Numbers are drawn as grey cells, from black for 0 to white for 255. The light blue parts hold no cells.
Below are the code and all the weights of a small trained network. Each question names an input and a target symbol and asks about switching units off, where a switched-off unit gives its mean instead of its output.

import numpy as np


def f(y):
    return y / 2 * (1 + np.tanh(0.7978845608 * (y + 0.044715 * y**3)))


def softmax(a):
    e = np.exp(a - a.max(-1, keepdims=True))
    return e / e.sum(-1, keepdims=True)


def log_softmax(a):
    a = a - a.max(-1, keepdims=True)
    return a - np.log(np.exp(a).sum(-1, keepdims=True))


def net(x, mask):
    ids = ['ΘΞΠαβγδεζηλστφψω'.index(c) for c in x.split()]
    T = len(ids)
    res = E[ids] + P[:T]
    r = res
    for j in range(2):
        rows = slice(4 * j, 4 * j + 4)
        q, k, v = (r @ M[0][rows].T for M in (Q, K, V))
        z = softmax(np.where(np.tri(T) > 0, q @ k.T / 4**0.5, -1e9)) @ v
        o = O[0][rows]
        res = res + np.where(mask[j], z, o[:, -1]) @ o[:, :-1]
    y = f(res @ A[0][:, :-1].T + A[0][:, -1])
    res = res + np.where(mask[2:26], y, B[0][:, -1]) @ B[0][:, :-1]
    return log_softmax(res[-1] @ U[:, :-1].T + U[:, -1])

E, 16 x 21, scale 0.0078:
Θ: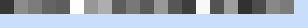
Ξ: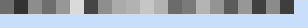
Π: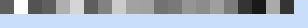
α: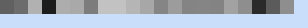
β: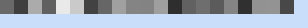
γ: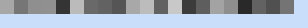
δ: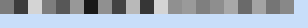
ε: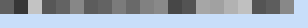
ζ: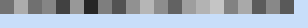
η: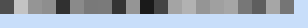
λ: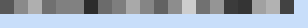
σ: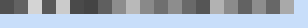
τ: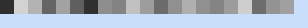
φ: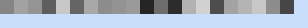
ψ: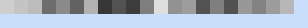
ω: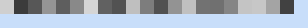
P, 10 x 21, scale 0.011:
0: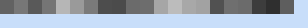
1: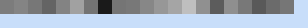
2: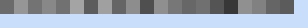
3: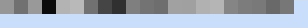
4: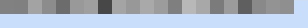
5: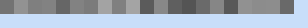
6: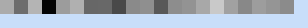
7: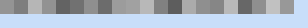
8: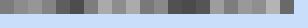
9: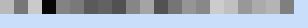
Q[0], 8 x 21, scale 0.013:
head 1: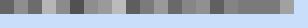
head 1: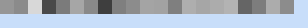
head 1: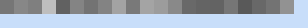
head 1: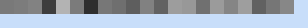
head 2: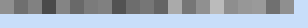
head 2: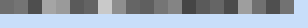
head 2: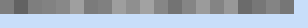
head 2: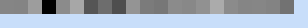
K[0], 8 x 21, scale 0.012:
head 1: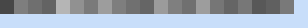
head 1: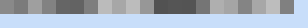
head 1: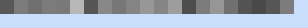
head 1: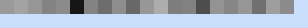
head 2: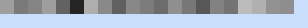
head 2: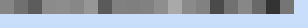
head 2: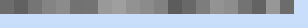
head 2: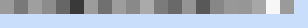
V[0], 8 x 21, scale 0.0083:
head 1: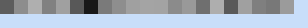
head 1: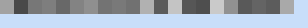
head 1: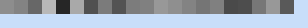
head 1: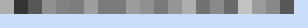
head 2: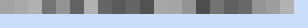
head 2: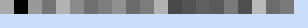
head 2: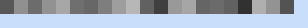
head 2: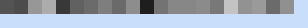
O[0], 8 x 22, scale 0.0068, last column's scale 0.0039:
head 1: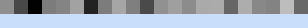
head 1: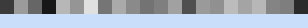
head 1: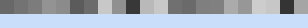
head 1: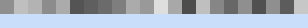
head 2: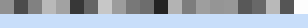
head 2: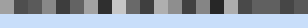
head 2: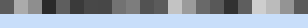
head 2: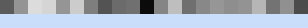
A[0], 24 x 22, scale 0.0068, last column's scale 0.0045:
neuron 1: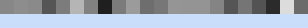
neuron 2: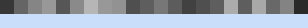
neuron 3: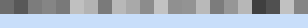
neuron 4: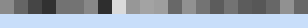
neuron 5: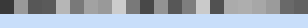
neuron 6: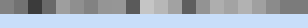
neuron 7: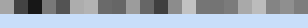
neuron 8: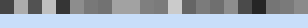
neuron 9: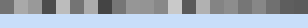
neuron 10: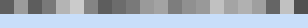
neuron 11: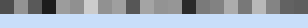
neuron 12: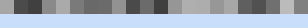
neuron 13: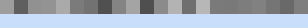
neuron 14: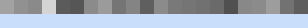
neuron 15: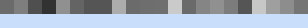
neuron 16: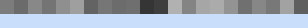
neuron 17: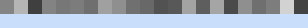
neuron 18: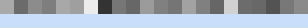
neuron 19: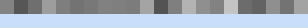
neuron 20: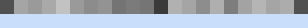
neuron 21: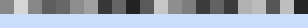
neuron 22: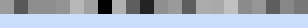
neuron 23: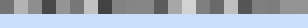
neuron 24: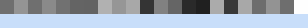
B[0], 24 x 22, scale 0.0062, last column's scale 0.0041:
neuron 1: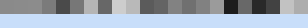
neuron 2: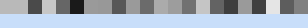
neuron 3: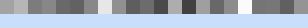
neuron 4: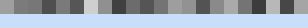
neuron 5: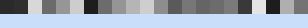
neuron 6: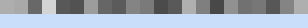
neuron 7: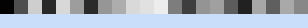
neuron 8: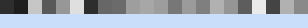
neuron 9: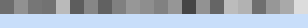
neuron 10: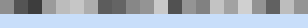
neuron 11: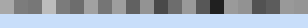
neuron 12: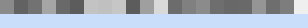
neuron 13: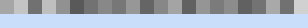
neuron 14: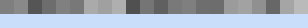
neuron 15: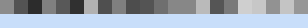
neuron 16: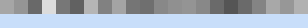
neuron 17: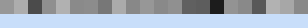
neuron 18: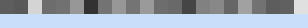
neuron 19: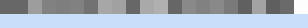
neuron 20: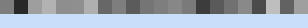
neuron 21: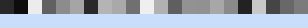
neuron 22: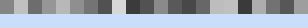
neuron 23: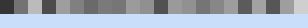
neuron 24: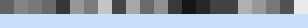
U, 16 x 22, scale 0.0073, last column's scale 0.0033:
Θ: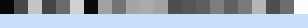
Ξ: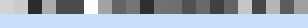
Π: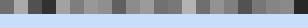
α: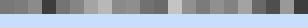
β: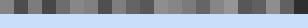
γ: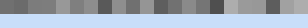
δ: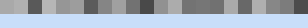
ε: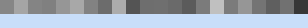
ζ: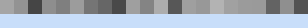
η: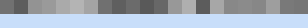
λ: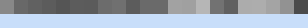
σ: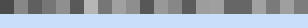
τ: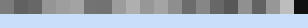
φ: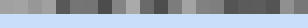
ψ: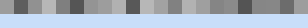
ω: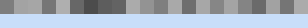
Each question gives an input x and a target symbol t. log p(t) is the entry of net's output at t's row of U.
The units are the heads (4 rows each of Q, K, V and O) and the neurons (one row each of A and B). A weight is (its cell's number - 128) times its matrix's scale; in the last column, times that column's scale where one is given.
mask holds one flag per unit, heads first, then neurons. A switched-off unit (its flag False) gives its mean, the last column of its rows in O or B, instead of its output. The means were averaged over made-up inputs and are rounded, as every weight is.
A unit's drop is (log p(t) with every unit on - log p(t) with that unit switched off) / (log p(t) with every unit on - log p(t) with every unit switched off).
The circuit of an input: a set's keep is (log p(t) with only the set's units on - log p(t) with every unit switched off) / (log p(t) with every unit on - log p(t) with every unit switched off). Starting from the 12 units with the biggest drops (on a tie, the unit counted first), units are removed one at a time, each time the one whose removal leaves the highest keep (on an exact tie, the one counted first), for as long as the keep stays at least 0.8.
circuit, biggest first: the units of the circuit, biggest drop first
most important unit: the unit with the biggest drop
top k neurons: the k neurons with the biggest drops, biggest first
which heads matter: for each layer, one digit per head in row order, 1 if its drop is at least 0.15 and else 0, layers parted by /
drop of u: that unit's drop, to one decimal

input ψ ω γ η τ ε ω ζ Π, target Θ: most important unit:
neuron 24
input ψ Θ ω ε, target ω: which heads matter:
10
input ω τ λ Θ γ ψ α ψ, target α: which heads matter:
11
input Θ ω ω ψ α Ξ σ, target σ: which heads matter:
10
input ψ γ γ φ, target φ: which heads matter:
10
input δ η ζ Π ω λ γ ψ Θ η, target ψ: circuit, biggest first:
head 2; neuron 12; neuron 19
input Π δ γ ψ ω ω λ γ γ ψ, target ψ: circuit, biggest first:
head 2; neuron 19
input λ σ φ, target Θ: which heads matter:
00
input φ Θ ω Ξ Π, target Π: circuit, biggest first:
head 2; neuron 4
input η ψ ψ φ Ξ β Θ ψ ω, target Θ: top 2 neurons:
neuron 7; neuron 24
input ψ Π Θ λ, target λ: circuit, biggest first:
neuron 15; head 2
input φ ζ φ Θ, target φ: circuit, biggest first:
head 1; head 2; neuron 1
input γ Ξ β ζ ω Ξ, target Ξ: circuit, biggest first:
head 2; neuron 4; neuron 3
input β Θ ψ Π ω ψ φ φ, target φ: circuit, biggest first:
head 1
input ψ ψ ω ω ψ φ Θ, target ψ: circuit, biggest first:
head 2; neuron 12; head 1
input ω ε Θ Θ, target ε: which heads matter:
01
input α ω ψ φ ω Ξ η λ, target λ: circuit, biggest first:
head 2; neuron 15; head 1
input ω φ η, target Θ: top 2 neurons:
neuron 8; neuron 24
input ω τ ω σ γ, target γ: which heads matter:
10
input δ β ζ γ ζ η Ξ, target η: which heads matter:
01
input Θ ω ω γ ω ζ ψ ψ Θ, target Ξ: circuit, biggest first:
head 1; neuron 2
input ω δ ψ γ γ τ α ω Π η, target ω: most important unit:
head 1
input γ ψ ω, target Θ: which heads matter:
00
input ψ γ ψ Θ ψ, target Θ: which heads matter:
10
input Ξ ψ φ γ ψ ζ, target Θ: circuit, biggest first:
neuron 24; neuron 8
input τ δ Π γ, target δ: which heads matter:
11
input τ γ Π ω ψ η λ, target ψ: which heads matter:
01
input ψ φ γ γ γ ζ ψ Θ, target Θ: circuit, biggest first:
neuron 18; head 2
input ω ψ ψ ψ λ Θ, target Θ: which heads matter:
00
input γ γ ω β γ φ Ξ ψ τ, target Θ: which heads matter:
00
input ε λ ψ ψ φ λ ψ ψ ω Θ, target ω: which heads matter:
10
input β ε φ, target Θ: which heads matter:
01
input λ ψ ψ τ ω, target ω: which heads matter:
10
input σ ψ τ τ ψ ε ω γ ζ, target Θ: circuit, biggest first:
neuron 24
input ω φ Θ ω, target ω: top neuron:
neuron 9
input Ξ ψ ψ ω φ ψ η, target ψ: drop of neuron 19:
0.1
